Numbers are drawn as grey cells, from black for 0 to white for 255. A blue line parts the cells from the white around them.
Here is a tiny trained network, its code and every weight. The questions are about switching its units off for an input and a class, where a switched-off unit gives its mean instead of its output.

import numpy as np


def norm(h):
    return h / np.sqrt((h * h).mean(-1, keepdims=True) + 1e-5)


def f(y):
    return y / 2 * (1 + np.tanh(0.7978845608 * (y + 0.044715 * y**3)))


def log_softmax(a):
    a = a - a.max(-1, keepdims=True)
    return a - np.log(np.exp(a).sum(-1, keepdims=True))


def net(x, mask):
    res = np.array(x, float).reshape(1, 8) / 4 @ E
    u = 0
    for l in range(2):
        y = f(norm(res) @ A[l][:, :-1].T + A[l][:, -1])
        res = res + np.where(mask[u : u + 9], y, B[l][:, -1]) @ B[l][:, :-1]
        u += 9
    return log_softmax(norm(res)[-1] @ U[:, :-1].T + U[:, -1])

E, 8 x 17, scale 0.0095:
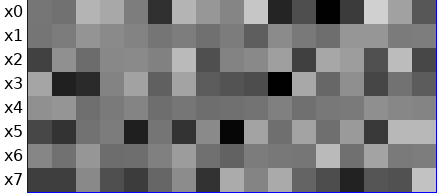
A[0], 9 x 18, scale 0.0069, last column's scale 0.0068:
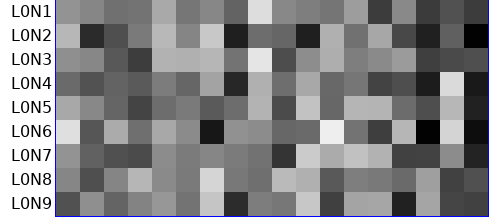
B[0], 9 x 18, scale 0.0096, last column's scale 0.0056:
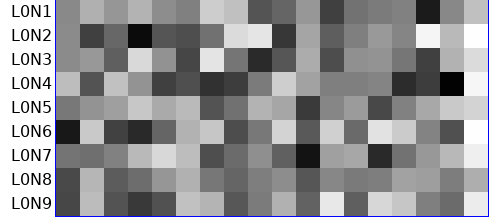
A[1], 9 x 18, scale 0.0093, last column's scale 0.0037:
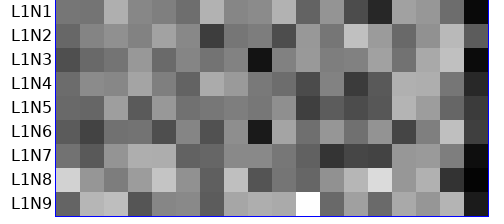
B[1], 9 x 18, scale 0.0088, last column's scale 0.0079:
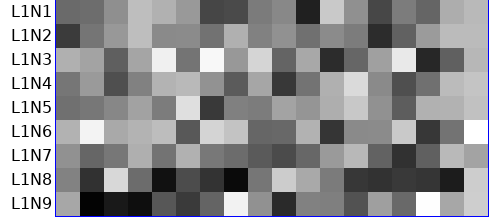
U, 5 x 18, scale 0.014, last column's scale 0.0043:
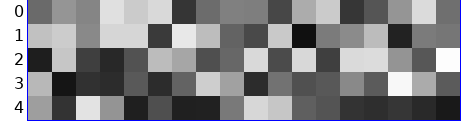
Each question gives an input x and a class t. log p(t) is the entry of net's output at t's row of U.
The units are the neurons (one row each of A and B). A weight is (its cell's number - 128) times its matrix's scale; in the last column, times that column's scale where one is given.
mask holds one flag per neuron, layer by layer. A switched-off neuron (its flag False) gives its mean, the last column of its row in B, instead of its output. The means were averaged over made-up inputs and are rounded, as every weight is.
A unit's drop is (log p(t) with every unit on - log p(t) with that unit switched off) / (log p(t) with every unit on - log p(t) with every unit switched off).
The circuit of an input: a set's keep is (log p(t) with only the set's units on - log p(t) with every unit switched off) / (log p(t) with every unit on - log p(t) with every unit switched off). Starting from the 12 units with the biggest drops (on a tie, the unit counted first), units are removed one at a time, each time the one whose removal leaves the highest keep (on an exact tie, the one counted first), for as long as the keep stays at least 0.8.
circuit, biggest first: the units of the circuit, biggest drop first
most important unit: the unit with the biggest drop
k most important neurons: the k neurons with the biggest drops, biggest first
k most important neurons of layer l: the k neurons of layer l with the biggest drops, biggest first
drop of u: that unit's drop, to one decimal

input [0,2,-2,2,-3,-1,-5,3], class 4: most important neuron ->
(L0N4)
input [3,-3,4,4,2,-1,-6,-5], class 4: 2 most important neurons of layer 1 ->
(L1N8; L1N9)
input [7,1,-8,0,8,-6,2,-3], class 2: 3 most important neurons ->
(L0N6; L0N7; L0N5)
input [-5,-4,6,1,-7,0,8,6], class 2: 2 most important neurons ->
(L0N9; L1N8)
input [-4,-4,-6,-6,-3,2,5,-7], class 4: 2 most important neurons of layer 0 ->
(L0N2; L0N9)
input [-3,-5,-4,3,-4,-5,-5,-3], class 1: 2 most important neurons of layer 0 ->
(L0N3; L0N9)
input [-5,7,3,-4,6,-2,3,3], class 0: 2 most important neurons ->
(L0N5; L0N6)
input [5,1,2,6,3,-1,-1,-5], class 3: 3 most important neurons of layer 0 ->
(L0N2; L0N7; L0N5)
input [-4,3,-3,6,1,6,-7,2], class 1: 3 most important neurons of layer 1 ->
(L1N6; L1N9; L1N3)
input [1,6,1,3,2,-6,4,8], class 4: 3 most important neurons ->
(L0N4; L1N6; L1N3)
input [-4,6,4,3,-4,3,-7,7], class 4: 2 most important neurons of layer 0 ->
(L0N4; L0N6)
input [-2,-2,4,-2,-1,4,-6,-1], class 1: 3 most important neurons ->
(L0N6; L1N3; L1N6)
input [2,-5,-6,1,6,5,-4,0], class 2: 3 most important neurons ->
(L0N6; L0N3; L0N1)
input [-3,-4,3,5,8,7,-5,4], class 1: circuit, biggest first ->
(L1N6)
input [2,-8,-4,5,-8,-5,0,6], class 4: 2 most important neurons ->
(L0N4; L1N6)
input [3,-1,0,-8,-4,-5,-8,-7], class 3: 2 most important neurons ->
(L1N9; L0N4)
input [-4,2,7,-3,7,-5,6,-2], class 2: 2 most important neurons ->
(L0N9; L1N6)
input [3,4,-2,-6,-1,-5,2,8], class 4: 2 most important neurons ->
(L0N4; L0N2)
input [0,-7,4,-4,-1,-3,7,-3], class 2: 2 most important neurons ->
(L0N2; L0N9)
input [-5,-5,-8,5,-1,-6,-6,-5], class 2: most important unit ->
L0N6
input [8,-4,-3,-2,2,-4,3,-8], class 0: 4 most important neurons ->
(L1N4; L0N4; L1N1; L1N5)
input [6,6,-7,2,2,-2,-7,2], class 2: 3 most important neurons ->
(L0N6; L0N7; L0N5)
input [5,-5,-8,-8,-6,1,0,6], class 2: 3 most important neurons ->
(L0N6; L0N2; L1N1)
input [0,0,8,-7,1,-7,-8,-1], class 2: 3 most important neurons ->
(L0N9; L1N6; L1N3)
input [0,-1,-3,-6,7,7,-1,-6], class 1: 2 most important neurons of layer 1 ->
(L1N3; L1N6)
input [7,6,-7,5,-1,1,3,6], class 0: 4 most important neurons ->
(L1N1; L0N9; L1N5; L1N4)
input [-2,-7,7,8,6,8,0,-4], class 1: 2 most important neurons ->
(L1N6; L1N3)
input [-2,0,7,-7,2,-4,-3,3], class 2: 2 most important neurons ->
(L0N9; L0N2)
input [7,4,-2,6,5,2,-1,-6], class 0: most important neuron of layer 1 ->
(L1N4)
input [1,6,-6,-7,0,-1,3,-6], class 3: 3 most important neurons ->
(L1N9; L0N9; L0N4)
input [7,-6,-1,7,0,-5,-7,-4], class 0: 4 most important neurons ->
(L1N4; L1N9; L1N7; L1N5)
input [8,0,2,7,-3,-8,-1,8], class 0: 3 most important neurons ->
(L1N1; L1N7; L1N6)
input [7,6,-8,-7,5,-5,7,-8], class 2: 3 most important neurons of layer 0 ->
(L0N4; L0N7; L0N2)
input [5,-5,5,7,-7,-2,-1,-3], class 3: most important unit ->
L0N2
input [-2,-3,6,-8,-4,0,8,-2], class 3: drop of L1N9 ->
1.3
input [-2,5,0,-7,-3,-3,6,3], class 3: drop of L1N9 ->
0.8
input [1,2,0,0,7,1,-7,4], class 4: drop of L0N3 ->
0.0
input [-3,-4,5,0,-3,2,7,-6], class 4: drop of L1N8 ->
1.3
